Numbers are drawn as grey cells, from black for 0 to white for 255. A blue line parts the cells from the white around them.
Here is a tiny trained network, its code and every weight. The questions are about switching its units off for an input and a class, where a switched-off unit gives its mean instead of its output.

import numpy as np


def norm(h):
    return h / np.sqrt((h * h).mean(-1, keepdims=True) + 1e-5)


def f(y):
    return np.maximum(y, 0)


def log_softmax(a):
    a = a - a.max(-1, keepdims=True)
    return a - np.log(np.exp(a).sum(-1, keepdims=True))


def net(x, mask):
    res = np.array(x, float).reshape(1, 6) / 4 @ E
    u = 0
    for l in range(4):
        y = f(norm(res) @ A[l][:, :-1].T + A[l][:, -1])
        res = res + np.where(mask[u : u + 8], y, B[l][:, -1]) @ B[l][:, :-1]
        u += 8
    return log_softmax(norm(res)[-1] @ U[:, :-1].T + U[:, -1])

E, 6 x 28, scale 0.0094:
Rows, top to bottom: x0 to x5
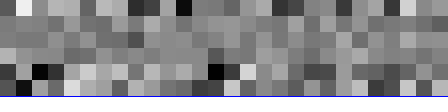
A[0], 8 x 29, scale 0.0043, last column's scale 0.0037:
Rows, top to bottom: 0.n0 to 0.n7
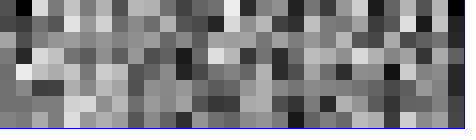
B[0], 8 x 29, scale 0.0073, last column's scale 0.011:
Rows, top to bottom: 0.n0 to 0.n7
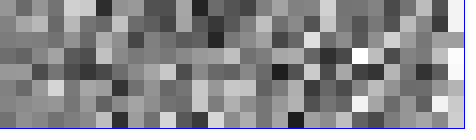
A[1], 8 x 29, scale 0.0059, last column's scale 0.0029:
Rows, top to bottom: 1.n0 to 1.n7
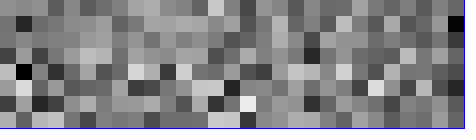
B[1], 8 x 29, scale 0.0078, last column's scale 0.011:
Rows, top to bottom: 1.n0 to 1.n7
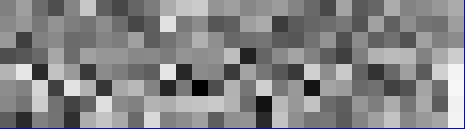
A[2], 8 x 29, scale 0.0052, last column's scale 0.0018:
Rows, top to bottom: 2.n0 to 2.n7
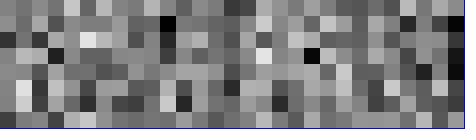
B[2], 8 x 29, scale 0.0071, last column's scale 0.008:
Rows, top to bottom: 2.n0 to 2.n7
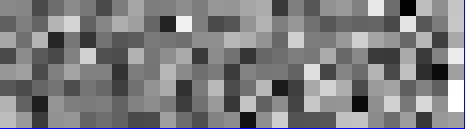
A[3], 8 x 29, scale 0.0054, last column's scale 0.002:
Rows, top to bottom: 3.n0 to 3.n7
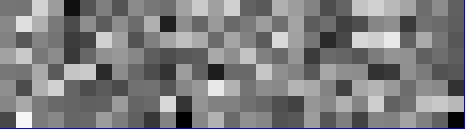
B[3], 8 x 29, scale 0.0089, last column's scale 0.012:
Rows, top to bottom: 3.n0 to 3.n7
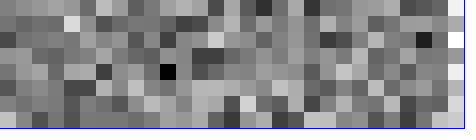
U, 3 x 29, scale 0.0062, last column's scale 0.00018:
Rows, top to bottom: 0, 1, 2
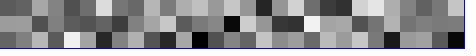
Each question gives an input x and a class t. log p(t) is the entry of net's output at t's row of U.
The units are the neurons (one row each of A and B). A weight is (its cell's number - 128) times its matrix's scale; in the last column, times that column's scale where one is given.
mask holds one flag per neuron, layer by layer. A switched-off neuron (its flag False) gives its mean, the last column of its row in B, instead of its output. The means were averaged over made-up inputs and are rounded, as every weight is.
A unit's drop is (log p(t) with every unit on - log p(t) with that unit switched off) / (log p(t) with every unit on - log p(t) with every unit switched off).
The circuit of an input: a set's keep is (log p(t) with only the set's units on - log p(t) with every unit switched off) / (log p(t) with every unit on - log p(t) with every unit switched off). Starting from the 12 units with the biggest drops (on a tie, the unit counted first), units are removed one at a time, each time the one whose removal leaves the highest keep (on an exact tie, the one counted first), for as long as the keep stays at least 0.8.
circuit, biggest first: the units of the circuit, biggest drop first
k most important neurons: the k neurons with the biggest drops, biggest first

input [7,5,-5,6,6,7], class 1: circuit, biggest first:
0.n4
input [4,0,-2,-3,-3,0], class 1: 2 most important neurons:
0.n4, 1.n6
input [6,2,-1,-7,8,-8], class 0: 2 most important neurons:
1.n6, 0.n0
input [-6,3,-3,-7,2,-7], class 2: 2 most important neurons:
1.n5, 0.n4
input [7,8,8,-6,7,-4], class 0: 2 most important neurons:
1.n6, 1.n4
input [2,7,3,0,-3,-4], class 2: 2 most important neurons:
1.n5, 0.n6
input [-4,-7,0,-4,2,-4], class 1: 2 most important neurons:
1.n4, 0.n1
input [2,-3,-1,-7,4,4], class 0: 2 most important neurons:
0.n6, 1.n6
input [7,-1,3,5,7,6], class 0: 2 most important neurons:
0.n6, 1.n4
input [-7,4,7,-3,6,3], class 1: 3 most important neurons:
1.n4, 0.n3, 1.n7
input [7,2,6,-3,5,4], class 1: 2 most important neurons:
0.n4, 0.n7
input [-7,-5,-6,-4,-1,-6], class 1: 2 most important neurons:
1.n4, 0.n1
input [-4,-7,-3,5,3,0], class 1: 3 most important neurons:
1.n4, 0.n3, 0.n1
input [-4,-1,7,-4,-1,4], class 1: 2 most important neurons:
1.n4, 1.n5
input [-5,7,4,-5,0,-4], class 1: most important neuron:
1.n4
